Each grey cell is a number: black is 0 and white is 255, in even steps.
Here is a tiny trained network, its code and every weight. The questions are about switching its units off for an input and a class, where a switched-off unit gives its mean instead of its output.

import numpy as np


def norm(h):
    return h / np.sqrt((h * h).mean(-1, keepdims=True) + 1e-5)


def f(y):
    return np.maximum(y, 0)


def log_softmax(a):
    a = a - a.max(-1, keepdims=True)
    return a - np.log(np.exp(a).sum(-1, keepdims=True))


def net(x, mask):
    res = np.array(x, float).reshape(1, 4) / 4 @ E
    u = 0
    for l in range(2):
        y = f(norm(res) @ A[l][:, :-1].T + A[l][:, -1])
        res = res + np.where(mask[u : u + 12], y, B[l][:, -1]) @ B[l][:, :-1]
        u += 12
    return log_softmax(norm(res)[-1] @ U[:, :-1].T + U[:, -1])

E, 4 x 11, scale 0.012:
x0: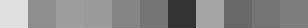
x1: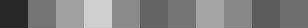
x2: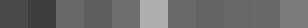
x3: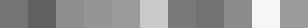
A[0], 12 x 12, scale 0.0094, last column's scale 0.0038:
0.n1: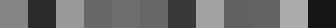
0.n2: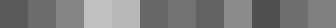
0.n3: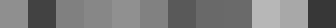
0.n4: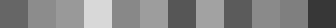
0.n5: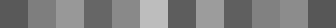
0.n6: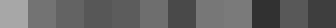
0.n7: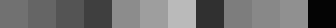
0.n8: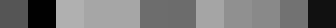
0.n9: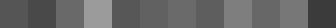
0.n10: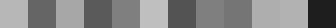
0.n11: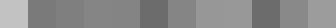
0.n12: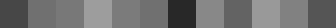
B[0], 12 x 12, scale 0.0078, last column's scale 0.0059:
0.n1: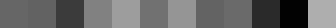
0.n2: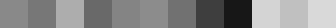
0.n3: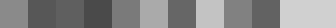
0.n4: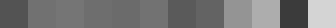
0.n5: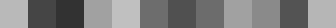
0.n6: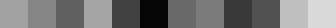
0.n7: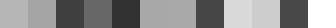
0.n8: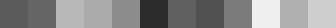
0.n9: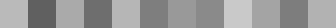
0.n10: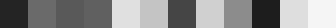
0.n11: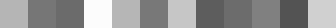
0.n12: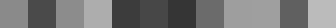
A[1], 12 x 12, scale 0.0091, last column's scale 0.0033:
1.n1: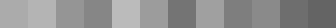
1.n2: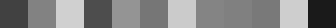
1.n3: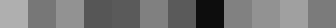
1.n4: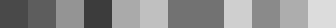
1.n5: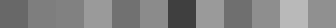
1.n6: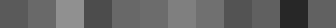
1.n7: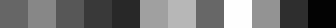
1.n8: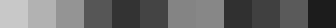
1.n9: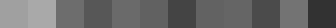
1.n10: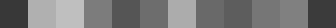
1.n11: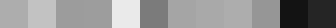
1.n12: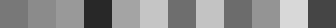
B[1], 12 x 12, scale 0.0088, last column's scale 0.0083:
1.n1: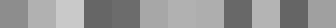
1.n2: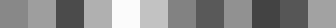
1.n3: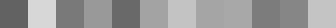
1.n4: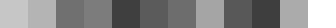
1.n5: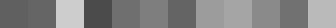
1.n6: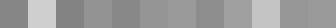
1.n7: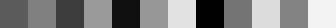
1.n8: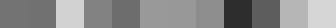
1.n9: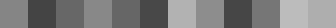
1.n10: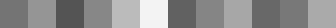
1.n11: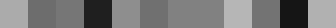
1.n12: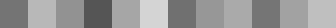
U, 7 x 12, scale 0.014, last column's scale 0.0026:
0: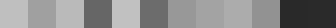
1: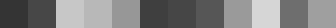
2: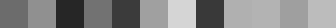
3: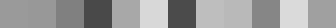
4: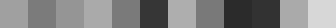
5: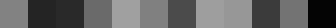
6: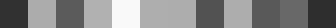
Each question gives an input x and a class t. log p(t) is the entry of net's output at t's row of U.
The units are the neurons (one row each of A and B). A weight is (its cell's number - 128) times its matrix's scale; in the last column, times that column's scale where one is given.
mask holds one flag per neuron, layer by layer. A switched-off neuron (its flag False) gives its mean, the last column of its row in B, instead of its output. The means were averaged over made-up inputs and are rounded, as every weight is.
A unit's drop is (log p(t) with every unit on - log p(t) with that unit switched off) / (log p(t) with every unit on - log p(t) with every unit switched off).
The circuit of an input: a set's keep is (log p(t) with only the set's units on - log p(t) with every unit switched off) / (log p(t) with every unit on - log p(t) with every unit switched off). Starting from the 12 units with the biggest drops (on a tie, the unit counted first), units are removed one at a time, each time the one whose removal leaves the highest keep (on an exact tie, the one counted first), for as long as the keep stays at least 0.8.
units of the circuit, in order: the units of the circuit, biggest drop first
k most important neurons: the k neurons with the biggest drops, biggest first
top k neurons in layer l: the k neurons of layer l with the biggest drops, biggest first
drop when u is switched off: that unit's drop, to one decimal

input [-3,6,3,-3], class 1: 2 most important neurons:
(0.n8; 0.n12)
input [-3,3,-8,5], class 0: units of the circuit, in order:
(1.n11; 1.n7)
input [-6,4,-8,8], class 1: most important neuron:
(0.n10)
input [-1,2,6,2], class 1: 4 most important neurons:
(0.n8; 0.n12; 0.n5; 1.n7)
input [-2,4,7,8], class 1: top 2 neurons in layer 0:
(0.n8; 0.n12)
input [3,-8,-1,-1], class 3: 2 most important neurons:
(0.n10; 1.n12)
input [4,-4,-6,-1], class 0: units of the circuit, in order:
(1.n11; 0.n11)
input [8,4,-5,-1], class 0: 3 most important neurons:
(1.n11; 0.n11; 1.n4)
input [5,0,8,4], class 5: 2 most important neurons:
(0.n1; 0.n5)
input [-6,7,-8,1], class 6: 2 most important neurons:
(1.n2; 1.n10)
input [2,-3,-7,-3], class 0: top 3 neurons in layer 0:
(0.n11; 0.n2; 0.n3)
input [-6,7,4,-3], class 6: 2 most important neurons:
(1.n2; 1.n10)
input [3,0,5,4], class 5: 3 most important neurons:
(0.n1; 0.n5; 0.n12)
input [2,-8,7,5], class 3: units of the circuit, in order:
(0.n10)
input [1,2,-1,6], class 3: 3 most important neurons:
(0.n3; 0.n10; 1.n4)
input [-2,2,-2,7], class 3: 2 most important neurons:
(0.n3; 1.n4)
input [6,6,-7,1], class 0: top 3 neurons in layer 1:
(1.n11; 1.n7; 1.n1)
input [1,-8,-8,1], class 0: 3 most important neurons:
(0.n11; 1.n11; 0.n3)
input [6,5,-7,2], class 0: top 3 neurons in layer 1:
(1.n11; 1.n7; 1.n1)
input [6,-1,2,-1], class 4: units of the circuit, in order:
(0.n6)
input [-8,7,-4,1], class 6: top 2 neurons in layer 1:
(1.n2; 1.n10)
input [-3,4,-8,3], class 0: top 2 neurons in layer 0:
(0.n6; 0.n10)
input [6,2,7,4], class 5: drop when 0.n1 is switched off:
0.4
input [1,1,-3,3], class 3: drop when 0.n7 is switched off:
0.0
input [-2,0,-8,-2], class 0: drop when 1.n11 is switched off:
0.1
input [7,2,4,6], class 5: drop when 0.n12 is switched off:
0.2
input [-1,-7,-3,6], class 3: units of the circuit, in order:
(0.n10)
